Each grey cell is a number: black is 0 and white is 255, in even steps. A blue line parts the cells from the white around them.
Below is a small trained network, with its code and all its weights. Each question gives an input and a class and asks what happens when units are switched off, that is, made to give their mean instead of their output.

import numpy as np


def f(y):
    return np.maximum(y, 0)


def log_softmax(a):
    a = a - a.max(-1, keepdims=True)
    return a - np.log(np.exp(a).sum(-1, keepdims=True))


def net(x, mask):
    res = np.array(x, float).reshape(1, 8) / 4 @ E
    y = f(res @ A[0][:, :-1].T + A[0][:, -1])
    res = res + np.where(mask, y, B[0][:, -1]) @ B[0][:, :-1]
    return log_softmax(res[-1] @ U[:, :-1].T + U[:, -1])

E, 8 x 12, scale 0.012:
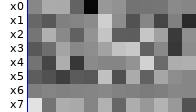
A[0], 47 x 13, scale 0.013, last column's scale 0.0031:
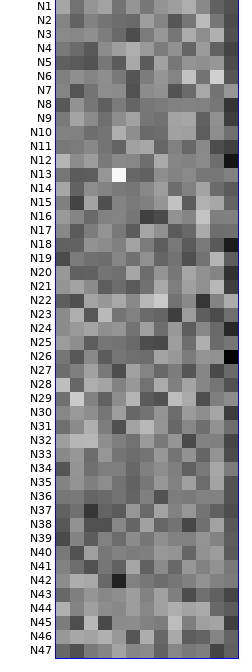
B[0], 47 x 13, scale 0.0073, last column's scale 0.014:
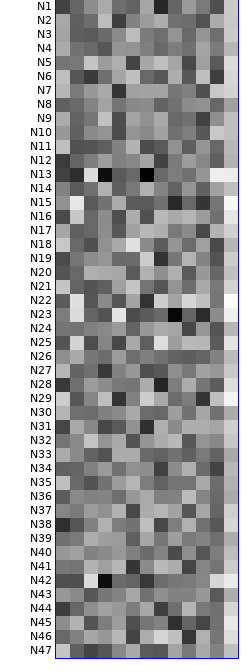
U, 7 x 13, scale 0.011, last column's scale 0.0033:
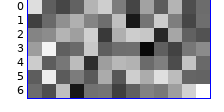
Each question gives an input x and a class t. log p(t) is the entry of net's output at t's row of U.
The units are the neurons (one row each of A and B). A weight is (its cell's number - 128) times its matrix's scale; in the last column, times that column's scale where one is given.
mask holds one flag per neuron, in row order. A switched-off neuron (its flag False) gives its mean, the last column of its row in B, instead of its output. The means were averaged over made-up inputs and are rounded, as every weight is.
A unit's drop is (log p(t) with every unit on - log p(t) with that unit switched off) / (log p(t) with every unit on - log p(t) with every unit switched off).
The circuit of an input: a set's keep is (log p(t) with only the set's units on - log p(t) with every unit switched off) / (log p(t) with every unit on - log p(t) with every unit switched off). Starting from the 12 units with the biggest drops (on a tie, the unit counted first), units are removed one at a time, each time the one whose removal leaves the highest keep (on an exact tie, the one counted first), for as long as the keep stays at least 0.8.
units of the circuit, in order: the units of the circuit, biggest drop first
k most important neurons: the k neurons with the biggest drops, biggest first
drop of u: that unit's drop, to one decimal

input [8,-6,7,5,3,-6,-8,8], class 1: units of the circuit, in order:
(N28)
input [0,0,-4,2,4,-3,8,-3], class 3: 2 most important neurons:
(N29 N15)
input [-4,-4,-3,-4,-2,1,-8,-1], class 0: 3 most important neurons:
(N22 N42 N31)
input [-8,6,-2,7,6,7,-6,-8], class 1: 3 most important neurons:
(N19 N38 N42)
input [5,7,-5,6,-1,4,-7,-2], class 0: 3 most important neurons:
(N11 N18 N27)
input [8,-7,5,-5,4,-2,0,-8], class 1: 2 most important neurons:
(N38 N19)
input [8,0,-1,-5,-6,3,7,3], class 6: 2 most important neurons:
(N42 N15)
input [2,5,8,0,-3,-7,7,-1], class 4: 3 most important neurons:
(N29 N9 N5)
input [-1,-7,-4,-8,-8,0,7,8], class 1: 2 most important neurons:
(N28 N1)
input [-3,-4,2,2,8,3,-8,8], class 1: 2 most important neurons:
(N28 N44)
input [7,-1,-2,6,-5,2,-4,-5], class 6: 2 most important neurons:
(N42 N25)
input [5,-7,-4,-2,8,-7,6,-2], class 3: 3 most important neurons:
(N15 N45 N40)
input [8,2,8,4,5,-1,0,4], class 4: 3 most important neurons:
(N29 N9 N13)
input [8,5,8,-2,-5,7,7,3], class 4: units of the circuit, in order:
(N29)
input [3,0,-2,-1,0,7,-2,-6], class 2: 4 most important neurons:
(N5 N37 N41 N28)
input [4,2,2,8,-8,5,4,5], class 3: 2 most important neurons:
(N23 N25)
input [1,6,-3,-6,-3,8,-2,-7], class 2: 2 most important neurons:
(N37 N5)
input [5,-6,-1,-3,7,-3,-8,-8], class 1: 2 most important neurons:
(N38 N19)
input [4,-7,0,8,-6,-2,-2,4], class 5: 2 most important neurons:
(N22 N31)
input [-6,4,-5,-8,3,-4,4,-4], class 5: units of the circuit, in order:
(N25)
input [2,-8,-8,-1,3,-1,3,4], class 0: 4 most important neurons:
(N6 N21 N3 N29)
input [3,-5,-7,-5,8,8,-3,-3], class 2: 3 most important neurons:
(N5 N23 N41)
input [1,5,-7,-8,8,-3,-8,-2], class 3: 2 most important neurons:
(N15 N45)
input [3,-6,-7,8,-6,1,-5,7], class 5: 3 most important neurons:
(N22 N31 N29)
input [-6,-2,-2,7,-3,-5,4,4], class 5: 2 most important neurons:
(N22 N42)
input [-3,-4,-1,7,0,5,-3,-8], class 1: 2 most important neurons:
(N38 N19)
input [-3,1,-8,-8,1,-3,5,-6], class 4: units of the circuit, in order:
(N7)
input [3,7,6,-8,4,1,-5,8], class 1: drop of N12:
0.2
